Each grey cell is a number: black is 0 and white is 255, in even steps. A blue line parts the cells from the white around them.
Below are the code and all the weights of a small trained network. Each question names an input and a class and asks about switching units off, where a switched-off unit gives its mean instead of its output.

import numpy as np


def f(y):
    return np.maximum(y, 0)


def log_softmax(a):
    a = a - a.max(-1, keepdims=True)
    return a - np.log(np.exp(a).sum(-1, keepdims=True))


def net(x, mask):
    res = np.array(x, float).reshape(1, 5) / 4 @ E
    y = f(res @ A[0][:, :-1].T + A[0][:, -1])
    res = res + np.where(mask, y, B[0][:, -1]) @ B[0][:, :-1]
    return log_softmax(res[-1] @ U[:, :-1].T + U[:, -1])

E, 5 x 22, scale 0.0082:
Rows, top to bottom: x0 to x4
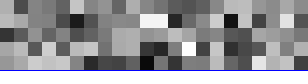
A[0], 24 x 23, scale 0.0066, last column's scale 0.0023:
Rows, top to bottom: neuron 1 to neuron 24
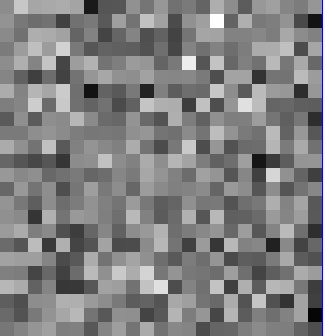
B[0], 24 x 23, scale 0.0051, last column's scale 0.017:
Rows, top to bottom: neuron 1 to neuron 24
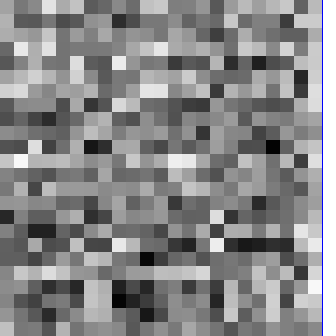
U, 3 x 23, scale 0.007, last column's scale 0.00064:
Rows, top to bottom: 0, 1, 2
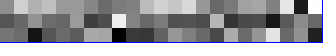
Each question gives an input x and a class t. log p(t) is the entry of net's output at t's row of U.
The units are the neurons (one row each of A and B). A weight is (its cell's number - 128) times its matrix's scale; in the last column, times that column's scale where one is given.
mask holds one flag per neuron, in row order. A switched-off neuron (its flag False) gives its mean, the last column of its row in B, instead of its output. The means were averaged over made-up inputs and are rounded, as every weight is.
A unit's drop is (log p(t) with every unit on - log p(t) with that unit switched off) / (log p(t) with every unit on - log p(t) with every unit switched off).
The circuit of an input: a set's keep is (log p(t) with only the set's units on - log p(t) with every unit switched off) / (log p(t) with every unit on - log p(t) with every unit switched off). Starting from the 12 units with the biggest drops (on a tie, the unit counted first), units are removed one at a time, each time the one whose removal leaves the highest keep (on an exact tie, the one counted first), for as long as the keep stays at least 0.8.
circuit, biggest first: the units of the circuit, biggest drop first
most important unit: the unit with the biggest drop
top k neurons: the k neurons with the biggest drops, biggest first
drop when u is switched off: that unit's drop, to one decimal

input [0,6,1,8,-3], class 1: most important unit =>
neuron 5
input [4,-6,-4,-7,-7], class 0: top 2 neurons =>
neuron 12; neuron 6
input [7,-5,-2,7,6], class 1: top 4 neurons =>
neuron 11; neuron 5; neuron 12; neuron 16
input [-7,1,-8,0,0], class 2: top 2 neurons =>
neuron 18; neuron 12
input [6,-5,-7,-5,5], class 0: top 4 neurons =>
neuron 7; neuron 21; neuron 4; neuron 5
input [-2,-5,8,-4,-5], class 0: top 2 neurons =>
neuron 21; neuron 12
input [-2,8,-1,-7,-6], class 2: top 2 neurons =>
neuron 21; neuron 17
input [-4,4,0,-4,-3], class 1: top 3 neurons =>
neuron 18; neuron 22; neuron 8
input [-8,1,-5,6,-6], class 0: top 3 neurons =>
neuron 12; neuron 18; neuron 20
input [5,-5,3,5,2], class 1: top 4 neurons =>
neuron 21; neuron 11; neuron 5; neuron 16
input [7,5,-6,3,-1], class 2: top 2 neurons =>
neuron 18; neuron 21
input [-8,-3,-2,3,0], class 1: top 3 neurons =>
neuron 21; neuron 17; neuron 2
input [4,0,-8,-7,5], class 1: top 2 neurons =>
neuron 18; neuron 8
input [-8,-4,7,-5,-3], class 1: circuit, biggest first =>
neuron 18
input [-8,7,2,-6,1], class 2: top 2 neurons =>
neuron 21; neuron 17
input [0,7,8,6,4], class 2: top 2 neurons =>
neuron 21; neuron 18
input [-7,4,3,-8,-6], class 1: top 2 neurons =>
neuron 18; neuron 8
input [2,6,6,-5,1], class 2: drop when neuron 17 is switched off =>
0.3
